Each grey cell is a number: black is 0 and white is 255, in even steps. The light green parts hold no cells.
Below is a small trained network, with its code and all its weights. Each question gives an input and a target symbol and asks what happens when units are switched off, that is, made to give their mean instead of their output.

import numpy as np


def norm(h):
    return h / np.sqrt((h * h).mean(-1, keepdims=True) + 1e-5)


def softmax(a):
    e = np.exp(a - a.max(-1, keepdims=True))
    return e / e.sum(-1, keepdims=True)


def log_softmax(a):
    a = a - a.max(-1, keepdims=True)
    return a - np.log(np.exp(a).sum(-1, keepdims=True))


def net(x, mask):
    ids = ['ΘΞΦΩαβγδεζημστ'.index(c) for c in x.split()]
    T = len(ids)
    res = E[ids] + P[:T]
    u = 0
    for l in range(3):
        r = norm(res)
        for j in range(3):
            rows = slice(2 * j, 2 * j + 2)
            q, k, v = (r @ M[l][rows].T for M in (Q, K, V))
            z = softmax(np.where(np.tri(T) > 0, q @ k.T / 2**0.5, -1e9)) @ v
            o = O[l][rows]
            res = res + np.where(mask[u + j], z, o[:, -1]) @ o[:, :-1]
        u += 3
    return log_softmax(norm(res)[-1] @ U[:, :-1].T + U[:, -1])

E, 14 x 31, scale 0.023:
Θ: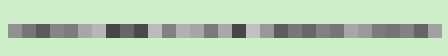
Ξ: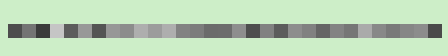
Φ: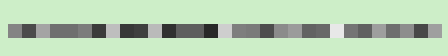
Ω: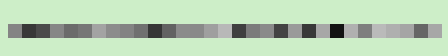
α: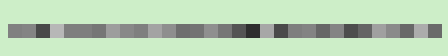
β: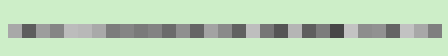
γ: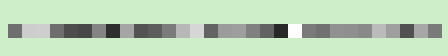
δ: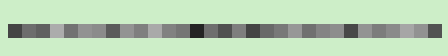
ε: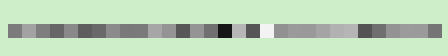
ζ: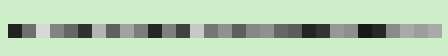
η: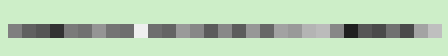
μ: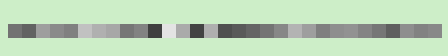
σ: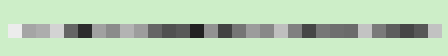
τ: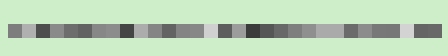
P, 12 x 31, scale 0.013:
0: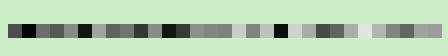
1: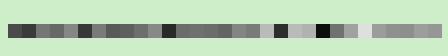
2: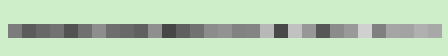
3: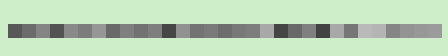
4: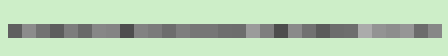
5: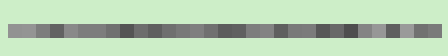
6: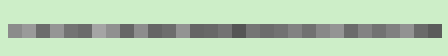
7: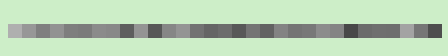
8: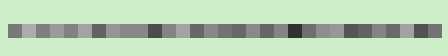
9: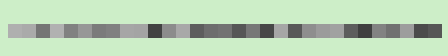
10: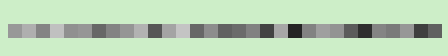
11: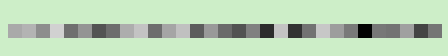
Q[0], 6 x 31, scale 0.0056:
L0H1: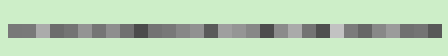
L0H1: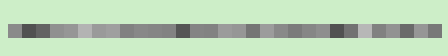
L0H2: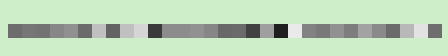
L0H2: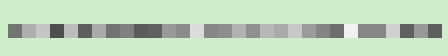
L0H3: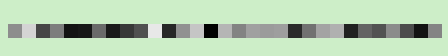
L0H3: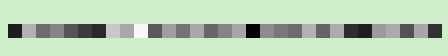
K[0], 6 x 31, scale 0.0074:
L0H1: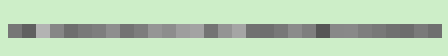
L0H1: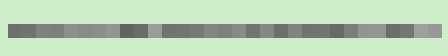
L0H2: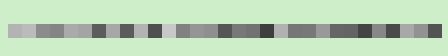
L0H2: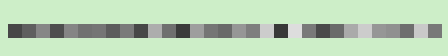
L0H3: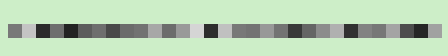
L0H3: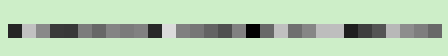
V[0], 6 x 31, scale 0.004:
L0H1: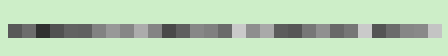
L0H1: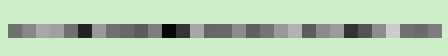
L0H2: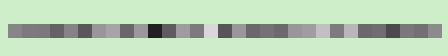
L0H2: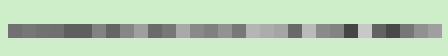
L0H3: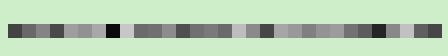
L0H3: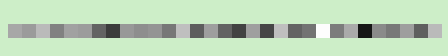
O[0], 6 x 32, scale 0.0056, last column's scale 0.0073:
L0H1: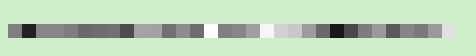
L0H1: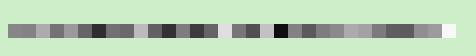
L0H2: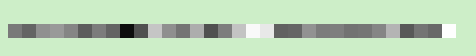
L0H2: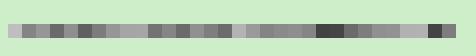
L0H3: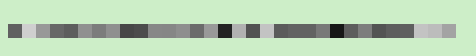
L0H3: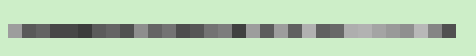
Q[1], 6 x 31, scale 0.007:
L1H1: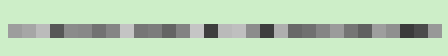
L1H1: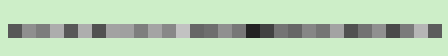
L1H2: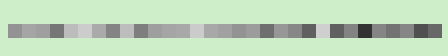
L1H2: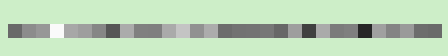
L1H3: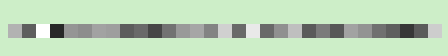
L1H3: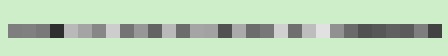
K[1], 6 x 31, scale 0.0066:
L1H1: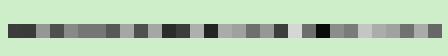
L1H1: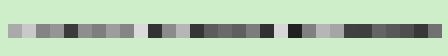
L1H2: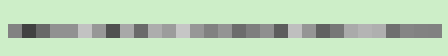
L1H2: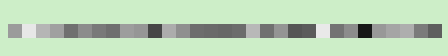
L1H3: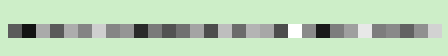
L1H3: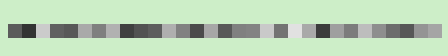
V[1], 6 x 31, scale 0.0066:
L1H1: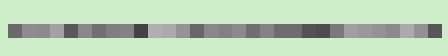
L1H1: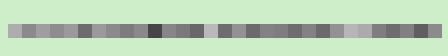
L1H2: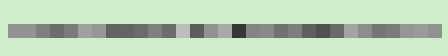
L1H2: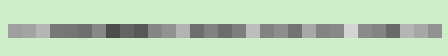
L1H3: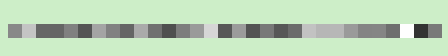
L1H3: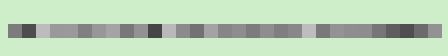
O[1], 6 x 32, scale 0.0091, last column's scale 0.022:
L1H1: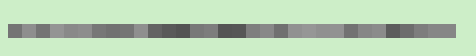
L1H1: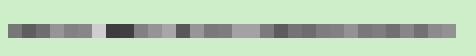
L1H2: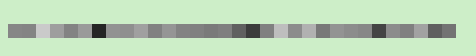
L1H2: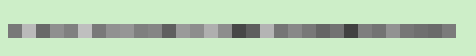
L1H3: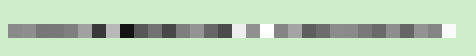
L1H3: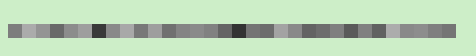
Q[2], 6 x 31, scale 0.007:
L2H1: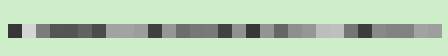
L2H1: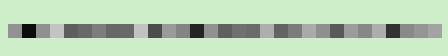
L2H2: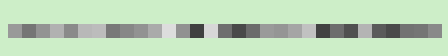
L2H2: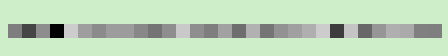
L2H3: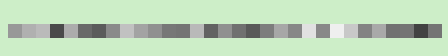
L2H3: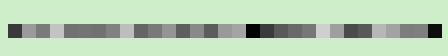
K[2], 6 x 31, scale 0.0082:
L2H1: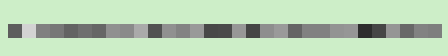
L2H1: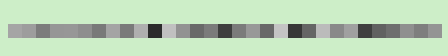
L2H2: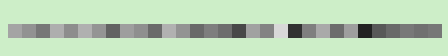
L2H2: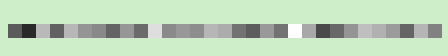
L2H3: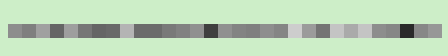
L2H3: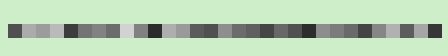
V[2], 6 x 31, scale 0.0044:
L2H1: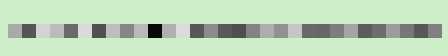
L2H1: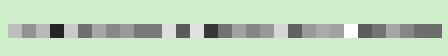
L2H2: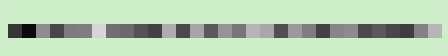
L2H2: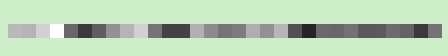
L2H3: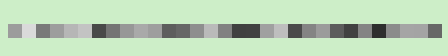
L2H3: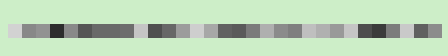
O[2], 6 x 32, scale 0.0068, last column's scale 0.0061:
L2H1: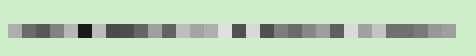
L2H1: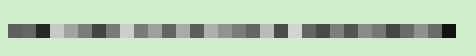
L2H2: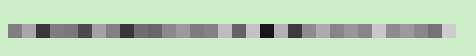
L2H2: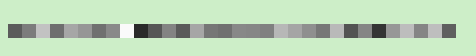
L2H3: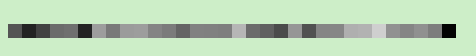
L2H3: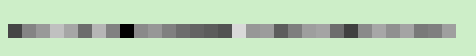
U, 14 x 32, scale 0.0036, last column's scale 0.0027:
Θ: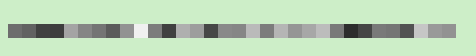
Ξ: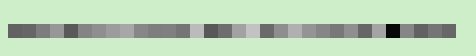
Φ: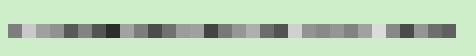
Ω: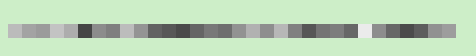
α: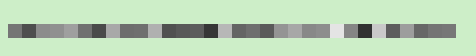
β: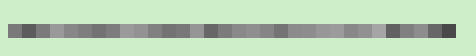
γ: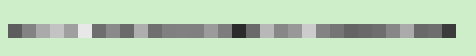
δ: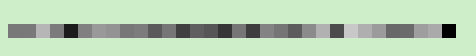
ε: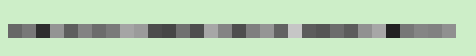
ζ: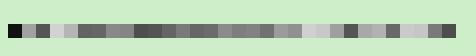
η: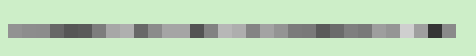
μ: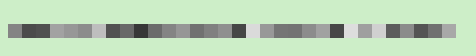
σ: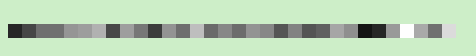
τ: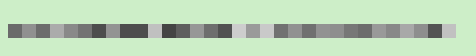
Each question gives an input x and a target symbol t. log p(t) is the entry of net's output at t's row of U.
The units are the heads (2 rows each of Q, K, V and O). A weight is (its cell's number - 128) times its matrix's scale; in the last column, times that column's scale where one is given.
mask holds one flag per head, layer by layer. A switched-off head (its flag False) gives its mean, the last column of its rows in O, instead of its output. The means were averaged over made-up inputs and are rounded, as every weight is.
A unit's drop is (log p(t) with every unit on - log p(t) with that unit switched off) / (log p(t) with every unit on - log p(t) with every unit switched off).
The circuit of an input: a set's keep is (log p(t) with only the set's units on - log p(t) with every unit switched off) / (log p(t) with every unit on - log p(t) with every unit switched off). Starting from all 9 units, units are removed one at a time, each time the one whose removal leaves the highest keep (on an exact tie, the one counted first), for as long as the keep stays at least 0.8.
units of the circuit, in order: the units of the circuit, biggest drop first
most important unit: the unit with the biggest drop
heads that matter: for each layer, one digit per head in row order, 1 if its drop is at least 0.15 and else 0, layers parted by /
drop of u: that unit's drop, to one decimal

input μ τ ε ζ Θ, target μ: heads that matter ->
000 / 001 / 000
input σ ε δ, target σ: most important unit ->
L1H3
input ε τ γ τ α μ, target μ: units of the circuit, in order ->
[L1H3; L2H1]
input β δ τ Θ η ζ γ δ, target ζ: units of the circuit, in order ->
[L2H2; L1H3]
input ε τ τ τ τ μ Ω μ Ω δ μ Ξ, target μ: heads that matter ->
000 / 001 / 100
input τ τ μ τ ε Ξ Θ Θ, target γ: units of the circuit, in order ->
[L1H2; L1H3]
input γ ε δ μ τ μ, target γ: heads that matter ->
100 / 011 / 000
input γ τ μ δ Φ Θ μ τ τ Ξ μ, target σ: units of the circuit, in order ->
[L1H3; L0H1; L2H3; L1H1]
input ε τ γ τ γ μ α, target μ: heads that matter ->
100 / 001 / 100
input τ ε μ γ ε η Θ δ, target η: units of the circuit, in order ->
[L1H1; L1H3]
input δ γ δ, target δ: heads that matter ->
000 / 001 / 100
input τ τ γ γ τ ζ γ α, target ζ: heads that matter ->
010 / 001 / 010
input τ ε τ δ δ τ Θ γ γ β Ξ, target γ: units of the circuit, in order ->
[L1H3; L1H2]
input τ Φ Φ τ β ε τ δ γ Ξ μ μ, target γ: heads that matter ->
101 / 011 / 010
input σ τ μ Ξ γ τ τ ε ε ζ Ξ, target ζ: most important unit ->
L2H2
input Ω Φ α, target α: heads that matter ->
001 / 011 / 000
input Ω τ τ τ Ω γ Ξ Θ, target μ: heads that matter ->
001 / 001 / 000
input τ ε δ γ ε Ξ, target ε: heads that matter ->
000 / 001 / 000
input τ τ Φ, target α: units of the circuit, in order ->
[L1H3; L0H3]
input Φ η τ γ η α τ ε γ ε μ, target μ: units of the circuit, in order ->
[L2H1]
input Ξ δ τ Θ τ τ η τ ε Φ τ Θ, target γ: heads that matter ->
000 / 010 / 000
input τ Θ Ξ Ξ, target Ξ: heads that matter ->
101 / 011 / 001
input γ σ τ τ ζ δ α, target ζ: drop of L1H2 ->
0.1
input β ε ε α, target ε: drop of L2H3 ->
0.1
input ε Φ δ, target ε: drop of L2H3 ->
0.2
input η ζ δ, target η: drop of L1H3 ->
0.4
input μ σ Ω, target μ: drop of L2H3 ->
0.0
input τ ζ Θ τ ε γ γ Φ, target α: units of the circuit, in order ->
[L1H3]
